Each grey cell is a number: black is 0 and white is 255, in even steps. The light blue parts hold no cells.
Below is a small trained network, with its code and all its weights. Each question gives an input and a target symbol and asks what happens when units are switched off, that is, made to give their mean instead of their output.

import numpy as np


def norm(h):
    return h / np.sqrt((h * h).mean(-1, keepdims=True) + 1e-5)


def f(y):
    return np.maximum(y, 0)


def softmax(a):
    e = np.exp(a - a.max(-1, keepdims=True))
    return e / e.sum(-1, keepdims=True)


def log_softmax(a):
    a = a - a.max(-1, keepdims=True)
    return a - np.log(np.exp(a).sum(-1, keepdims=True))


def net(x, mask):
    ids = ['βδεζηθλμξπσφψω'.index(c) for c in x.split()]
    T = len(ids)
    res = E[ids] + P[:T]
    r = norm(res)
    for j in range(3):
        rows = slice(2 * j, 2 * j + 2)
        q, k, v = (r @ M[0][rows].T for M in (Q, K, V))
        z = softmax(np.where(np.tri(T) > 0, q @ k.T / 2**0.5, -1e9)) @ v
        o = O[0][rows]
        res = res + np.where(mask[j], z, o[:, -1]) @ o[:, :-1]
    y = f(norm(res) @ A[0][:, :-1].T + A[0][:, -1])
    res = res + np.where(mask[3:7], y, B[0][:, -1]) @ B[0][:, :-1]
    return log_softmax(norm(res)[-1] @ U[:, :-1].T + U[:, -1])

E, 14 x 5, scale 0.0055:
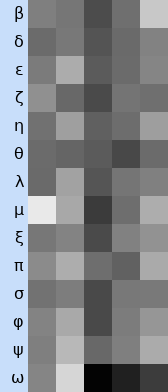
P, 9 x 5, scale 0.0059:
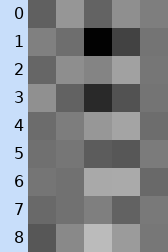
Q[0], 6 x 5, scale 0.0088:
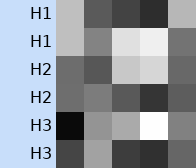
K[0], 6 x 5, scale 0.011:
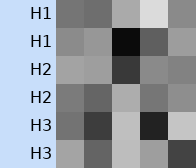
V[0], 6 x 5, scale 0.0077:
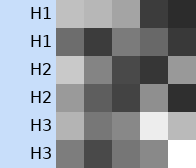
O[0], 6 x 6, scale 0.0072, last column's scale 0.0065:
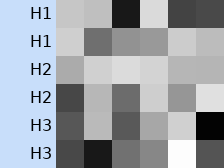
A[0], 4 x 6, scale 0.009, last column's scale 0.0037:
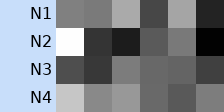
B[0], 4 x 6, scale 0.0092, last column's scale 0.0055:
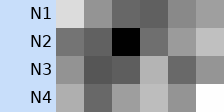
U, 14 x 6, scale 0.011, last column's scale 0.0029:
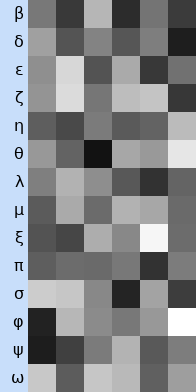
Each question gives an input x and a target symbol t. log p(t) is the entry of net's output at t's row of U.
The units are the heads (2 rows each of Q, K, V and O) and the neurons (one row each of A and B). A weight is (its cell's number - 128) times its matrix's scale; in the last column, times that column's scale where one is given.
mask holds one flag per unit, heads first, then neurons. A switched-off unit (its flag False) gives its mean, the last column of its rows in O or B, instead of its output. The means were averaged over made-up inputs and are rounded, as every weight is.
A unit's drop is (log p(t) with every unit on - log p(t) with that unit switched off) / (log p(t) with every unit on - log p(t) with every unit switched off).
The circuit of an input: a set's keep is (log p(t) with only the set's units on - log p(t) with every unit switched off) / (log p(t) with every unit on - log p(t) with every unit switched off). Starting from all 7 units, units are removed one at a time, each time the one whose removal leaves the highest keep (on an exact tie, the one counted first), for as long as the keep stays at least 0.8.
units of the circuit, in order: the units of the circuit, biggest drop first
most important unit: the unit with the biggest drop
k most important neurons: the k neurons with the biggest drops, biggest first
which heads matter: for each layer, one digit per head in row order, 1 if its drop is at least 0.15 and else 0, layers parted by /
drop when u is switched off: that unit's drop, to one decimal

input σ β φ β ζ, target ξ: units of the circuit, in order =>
H3
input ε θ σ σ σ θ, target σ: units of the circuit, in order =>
H1, N1, H3
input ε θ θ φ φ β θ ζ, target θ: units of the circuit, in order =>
H1, N2
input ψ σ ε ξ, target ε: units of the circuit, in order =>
H1, H3
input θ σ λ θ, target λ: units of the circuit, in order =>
H1, H3, N2
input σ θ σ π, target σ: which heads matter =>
100
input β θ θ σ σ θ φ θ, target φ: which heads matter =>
001
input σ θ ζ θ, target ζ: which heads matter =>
011
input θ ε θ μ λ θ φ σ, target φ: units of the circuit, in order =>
H3, H1
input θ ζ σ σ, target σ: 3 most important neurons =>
N1, N4, N2
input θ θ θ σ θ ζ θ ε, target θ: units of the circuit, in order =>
H1, H2
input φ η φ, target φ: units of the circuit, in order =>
H1, N4, H3
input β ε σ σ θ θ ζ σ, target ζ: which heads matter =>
101
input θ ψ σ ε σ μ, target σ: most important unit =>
H1
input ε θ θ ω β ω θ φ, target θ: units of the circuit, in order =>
H2, H1
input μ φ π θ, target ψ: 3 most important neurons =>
N3, N2, N1
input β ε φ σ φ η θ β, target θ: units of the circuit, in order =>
H2, N2
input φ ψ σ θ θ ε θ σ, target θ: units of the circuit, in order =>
H1, H2
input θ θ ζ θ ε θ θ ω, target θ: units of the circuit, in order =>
H1, N2
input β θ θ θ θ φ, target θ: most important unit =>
N2
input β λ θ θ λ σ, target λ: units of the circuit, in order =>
H3, H1, N2
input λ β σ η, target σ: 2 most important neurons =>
N1, N4
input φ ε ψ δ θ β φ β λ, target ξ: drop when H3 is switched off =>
1.1
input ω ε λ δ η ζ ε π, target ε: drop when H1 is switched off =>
0.4
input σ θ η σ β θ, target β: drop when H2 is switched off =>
0.1
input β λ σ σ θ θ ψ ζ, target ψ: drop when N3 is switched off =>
0.2
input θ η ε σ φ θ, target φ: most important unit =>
H3
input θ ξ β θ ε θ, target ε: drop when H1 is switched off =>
0.3
